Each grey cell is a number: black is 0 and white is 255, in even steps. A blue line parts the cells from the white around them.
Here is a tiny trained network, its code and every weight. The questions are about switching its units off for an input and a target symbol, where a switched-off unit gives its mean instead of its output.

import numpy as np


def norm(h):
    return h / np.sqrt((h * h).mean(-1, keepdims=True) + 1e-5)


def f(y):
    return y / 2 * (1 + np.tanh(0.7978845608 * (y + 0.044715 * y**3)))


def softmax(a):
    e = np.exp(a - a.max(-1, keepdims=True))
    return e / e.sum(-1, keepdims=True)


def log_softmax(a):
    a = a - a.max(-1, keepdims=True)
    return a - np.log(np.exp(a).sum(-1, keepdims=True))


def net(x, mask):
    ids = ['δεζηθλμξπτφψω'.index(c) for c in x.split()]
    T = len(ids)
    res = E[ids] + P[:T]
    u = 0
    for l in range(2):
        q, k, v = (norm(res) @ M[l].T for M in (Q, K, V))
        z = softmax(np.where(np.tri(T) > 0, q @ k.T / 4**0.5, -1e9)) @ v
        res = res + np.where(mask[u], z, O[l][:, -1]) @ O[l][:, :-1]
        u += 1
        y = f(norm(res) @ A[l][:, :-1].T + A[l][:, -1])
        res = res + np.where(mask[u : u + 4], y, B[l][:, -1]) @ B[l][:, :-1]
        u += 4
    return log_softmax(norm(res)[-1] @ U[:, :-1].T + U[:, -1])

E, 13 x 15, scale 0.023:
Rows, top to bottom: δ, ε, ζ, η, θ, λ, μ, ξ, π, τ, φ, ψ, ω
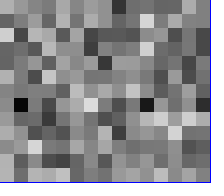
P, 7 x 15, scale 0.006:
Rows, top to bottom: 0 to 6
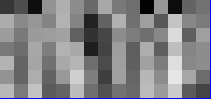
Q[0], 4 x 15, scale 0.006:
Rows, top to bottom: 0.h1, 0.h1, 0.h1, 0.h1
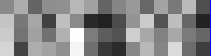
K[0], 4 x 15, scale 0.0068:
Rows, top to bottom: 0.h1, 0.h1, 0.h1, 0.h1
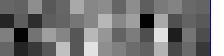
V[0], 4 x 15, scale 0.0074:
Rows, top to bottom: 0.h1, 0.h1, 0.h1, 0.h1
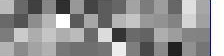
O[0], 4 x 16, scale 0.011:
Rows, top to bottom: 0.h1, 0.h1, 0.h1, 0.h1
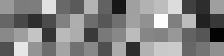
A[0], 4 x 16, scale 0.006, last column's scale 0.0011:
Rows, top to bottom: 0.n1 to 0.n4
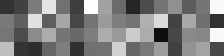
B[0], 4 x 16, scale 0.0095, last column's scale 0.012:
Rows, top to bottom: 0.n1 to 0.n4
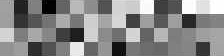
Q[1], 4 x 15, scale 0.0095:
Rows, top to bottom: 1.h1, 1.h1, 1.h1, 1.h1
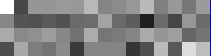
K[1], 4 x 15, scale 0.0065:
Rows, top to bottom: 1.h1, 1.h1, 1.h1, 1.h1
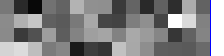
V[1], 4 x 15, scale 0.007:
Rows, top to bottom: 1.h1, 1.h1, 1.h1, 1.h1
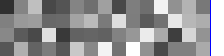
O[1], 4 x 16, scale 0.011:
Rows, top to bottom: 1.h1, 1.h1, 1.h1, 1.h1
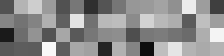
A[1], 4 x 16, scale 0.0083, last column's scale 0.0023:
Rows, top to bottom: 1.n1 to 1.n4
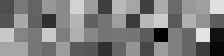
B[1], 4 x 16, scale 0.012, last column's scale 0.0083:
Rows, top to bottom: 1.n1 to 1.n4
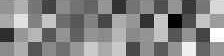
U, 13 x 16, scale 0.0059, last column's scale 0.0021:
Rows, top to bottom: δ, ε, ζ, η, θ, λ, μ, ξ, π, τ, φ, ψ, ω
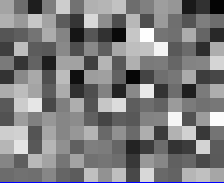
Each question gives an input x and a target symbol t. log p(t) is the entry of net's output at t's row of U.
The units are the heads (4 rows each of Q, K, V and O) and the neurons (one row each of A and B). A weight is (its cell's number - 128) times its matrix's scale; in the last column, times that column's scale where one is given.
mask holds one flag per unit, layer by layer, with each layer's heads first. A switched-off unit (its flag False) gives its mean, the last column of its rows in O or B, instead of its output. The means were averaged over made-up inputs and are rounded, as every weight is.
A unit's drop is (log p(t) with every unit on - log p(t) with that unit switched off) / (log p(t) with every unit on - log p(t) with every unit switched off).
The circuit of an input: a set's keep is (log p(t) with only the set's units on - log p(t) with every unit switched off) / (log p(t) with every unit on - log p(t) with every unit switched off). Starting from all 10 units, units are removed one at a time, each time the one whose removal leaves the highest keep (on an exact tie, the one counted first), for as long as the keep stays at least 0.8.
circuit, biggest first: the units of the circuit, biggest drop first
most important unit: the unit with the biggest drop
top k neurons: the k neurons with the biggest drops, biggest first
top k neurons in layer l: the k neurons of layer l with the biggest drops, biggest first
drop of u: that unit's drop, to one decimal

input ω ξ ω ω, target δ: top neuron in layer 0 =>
(0.n2)
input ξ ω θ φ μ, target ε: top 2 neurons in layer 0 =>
(0.n3 0.n1)
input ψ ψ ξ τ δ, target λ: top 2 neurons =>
(0.n1 1.n3)
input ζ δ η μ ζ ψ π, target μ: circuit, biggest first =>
(0.h1 1.h1)
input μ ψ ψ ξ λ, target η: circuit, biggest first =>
(1.n3 0.h1 0.n1)
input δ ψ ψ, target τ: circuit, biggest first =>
(0.h1 1.h1 0.n1 1.n4)
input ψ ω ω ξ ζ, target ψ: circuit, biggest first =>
(0.h1 0.n1)
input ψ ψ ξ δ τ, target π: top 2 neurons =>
(0.n1 0.n3)
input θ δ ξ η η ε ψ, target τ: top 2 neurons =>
(0.n4 0.n1)
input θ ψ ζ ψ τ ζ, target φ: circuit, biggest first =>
(0.h1 1.n2 0.n1)
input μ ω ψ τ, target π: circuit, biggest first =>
(0.h1 1.h1)
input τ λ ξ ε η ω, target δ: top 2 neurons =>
(0.n2 0.n1)
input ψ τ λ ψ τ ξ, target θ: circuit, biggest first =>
(0.h1 1.n1)
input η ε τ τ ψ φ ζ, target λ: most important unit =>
1.h1
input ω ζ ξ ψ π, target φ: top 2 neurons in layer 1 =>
(1.n2 1.n3)
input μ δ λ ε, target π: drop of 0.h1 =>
0.9
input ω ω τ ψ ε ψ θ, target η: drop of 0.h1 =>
1.1
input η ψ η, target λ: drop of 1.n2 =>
0.0
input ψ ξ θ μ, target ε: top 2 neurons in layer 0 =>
(0.n3 0.n1)
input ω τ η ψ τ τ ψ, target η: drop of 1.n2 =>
0.1
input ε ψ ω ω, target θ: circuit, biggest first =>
(0.h1)
